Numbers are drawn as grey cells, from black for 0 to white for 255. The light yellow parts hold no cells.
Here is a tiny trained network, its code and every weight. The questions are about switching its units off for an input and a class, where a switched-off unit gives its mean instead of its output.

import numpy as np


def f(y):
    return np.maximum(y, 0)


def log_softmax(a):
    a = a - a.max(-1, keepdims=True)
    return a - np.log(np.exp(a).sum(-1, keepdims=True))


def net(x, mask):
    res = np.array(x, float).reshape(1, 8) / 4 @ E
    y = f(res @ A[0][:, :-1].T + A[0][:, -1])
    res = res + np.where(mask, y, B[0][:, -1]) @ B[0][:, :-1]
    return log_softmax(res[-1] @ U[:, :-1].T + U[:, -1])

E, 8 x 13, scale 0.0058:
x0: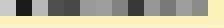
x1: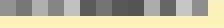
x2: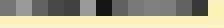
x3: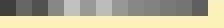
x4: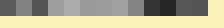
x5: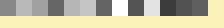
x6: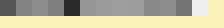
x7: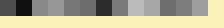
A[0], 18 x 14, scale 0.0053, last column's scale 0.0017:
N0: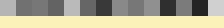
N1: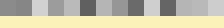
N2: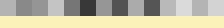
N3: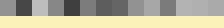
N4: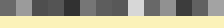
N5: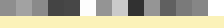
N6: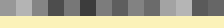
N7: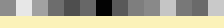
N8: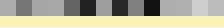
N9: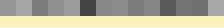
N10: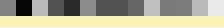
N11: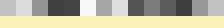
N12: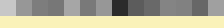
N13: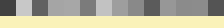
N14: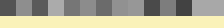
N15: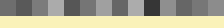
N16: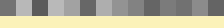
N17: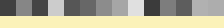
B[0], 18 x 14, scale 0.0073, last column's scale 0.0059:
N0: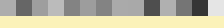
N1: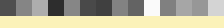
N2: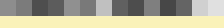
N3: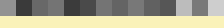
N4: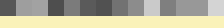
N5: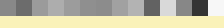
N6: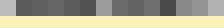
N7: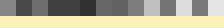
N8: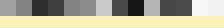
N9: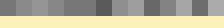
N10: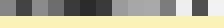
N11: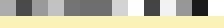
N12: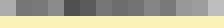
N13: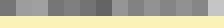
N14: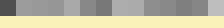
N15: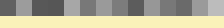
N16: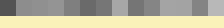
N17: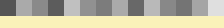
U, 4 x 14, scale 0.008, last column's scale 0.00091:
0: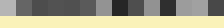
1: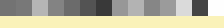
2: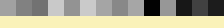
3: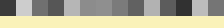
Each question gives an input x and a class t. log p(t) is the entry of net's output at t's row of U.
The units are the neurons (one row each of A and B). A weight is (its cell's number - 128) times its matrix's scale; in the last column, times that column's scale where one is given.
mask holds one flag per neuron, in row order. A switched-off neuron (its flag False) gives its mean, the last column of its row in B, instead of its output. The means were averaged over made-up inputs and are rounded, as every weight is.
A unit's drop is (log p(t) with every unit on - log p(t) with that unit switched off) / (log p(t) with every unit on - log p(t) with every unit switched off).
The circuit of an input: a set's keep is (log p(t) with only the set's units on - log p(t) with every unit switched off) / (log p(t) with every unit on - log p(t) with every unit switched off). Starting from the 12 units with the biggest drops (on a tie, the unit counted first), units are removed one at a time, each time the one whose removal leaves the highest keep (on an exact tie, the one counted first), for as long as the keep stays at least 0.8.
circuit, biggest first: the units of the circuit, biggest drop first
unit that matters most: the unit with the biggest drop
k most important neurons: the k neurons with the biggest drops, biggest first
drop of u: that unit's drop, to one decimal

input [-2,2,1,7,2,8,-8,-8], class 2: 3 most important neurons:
[N10; N0; N7]
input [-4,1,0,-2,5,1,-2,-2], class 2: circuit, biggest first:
[N10; N1]
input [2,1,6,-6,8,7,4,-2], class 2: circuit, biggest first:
[N10; N1; N5]
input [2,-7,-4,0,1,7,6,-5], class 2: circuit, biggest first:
[N10; N5]
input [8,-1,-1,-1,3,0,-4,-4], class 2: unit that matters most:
N7
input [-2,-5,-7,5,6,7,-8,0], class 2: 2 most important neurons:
[N10; N7]
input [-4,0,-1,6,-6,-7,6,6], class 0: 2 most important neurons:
[N3; N10]
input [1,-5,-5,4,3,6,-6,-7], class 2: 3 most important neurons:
[N10; N7; N4]
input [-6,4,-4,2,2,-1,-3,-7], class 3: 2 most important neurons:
[N11; N10]
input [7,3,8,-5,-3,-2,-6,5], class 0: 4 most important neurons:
[N11; N5; N3; N6]
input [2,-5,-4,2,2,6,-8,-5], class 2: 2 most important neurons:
[N10; N7]
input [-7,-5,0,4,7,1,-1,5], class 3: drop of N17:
0.1
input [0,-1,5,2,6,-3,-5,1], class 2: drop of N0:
0.2
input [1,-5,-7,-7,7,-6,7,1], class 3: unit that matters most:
N17
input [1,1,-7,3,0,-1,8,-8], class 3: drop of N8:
0.1
